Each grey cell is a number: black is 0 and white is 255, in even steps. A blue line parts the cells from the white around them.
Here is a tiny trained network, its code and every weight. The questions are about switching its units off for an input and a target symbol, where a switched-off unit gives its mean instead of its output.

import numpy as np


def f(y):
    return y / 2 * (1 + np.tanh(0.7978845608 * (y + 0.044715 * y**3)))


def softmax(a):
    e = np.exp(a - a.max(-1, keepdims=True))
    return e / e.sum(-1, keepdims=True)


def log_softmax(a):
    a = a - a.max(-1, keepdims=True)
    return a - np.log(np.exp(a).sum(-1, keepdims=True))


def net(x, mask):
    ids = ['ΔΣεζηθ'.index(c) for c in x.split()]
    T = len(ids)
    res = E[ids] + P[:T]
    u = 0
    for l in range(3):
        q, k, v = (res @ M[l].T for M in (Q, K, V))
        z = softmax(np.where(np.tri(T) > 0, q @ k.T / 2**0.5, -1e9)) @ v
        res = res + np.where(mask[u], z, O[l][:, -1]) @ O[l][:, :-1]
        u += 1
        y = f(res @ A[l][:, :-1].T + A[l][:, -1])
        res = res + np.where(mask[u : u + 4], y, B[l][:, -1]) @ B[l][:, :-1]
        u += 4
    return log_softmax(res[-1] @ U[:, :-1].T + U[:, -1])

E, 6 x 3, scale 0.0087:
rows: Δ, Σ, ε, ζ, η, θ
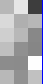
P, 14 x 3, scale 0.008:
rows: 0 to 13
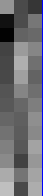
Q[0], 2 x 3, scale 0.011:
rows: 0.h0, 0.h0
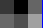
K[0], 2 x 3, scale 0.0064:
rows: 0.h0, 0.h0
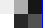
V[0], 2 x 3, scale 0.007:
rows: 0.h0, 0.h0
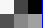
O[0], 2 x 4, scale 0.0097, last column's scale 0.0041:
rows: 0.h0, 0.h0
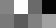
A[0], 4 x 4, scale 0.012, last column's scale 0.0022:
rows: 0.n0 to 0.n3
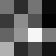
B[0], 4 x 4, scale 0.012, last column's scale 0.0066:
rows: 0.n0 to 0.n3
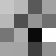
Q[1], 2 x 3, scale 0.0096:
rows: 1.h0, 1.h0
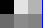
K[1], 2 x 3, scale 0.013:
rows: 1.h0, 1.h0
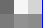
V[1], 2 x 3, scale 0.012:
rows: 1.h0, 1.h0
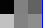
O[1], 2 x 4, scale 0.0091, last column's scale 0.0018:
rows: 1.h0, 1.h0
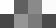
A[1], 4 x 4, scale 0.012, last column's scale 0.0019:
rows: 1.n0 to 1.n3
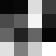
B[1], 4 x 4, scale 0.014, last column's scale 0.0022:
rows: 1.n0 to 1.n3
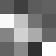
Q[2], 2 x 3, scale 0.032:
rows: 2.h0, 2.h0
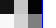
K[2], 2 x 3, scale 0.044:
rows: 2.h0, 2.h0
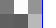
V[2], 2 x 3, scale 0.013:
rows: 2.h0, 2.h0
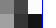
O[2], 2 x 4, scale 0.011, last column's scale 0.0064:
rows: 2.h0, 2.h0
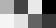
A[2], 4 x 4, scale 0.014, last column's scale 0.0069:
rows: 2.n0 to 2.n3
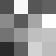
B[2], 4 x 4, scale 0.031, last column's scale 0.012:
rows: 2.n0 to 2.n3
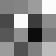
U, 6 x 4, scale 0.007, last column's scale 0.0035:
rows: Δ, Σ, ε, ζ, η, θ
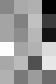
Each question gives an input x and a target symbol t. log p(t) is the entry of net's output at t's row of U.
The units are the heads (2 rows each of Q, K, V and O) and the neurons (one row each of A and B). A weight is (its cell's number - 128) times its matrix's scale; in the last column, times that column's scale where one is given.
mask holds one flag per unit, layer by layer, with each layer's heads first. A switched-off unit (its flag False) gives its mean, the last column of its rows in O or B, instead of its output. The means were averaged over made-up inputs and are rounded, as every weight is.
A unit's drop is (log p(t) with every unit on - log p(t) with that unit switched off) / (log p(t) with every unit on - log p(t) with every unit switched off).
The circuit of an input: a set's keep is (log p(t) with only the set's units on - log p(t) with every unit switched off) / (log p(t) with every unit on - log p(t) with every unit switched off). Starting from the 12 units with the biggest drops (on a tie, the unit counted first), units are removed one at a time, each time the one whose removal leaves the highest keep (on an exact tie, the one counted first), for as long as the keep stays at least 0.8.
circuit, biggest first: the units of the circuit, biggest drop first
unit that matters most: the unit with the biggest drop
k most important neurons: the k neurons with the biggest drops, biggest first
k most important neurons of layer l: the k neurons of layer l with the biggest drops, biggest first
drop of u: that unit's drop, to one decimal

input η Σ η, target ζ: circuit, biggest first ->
2.h0, 2.n0
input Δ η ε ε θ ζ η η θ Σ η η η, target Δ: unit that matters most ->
2.n0
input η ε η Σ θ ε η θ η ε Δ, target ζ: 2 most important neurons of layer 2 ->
2.n1, 2.n0
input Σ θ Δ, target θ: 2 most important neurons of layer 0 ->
0.n2, 0.n3
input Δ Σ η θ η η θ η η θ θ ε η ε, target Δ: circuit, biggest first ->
2.n0, 0.h0, 2.h0, 1.h0
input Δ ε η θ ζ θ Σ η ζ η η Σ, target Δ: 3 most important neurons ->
2.n0, 1.n3, 2.n3
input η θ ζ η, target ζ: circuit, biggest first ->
2.h0, 0.n0, 2.n0
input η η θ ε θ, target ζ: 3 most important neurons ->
0.n0, 2.n1, 2.n0
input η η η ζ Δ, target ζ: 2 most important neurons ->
0.n0, 2.n1
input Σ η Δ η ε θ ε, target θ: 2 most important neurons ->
0.n2, 1.n3
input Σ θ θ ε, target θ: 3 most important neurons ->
0.n2, 2.n3, 1.n3
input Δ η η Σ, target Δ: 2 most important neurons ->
2.n0, 2.n3
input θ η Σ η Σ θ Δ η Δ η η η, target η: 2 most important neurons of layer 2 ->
2.n1, 2.n0
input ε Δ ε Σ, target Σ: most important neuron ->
0.n2
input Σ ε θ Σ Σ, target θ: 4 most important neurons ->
0.n2, 2.n3, 1.n3, 0.n3
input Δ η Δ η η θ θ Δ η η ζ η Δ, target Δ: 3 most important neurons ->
2.n0, 1.n3, 2.n3
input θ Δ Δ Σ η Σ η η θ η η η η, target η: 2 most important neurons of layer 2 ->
2.n0, 2.n1
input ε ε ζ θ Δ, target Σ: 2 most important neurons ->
0.n2, 1.n3
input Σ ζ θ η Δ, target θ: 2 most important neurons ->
0.n2, 1.n3
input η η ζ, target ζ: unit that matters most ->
2.h0
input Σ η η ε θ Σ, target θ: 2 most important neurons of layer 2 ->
2.n3, 2.n0
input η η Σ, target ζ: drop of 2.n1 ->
0.2
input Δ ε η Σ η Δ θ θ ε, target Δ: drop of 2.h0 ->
0.7
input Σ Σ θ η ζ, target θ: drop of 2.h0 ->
0.8
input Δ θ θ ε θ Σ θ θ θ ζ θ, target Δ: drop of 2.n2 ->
0.0
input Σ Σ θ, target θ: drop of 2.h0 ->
0.6
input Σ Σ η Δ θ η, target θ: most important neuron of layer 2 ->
2.n3
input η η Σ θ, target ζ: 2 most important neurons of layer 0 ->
0.n0, 0.n3
